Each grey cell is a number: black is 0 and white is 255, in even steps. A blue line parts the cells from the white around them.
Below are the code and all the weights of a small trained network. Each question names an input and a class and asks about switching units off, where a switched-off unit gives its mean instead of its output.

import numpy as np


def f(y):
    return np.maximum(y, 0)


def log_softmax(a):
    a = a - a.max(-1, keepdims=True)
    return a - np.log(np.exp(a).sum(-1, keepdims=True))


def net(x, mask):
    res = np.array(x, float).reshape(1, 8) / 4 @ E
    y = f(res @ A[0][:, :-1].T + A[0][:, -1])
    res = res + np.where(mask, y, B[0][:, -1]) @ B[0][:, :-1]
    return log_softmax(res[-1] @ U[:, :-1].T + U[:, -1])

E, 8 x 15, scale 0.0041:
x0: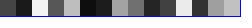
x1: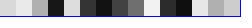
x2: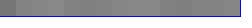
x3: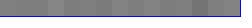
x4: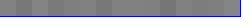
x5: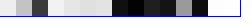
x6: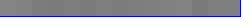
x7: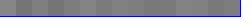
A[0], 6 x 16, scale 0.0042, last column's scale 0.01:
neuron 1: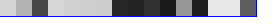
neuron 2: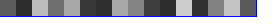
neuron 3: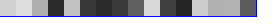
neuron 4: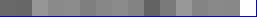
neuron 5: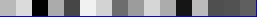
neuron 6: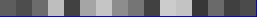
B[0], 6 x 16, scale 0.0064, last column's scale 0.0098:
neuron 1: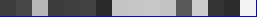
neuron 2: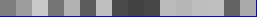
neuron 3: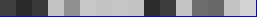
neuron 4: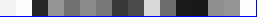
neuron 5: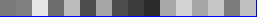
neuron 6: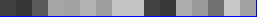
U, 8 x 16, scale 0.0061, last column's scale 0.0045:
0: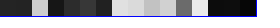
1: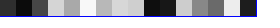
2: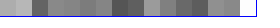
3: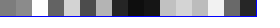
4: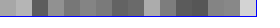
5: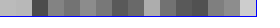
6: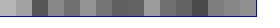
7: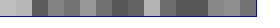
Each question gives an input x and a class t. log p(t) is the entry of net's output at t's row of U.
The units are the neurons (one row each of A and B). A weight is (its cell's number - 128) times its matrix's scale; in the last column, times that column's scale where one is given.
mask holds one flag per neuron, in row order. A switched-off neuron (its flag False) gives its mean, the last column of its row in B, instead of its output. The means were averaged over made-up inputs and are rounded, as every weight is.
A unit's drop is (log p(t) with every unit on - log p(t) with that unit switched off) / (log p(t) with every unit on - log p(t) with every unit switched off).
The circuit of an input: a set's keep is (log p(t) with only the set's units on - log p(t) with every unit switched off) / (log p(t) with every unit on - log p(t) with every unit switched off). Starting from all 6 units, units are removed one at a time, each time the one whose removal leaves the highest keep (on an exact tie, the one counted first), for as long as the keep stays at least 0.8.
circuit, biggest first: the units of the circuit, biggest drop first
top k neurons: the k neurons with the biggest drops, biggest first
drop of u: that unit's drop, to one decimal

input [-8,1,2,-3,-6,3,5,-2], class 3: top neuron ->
[neuron 5]
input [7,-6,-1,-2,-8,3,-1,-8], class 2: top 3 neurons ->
[neuron 3; neuron 4; neuron 5]
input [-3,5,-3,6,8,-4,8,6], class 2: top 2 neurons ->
[neuron 1; neuron 6]
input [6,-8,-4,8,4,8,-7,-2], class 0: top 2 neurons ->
[neuron 1; neuron 3]
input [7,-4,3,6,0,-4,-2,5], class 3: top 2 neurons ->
[neuron 2; neuron 1]
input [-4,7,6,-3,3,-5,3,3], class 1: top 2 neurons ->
[neuron 3; neuron 1]
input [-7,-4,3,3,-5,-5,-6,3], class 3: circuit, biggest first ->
[neuron 5; neuron 1]
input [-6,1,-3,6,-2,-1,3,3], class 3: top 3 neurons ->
[neuron 5; neuron 4; neuron 1]
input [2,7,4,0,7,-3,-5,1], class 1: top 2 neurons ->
[neuron 3; neuron 1]
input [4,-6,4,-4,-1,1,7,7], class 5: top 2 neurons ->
[neuron 3; neuron 4]
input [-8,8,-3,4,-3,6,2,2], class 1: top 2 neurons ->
[neuron 3; neuron 4]
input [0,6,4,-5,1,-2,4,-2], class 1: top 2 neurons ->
[neuron 3; neuron 1]
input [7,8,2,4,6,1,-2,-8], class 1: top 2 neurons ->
[neuron 3; neuron 5]
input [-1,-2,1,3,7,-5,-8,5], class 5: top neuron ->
[neuron 1]
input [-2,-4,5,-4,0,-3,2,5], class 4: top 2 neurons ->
[neuron 1; neuron 3]
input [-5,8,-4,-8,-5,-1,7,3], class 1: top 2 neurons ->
[neuron 3; neuron 4]
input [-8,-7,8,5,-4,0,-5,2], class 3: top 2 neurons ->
[neuron 5; neuron 3]
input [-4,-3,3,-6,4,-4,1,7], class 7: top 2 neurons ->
[neuron 1; neuron 3]
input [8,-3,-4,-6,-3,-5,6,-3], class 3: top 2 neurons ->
[neuron 2; neuron 1]
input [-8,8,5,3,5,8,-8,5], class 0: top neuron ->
[neuron 1]
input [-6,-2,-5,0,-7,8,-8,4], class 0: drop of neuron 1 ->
1.0
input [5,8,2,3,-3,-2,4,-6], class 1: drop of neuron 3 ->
1.0
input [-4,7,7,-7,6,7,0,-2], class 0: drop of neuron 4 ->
0.1
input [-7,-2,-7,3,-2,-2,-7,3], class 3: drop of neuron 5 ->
0.9
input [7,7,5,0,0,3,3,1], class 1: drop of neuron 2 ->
-0.1
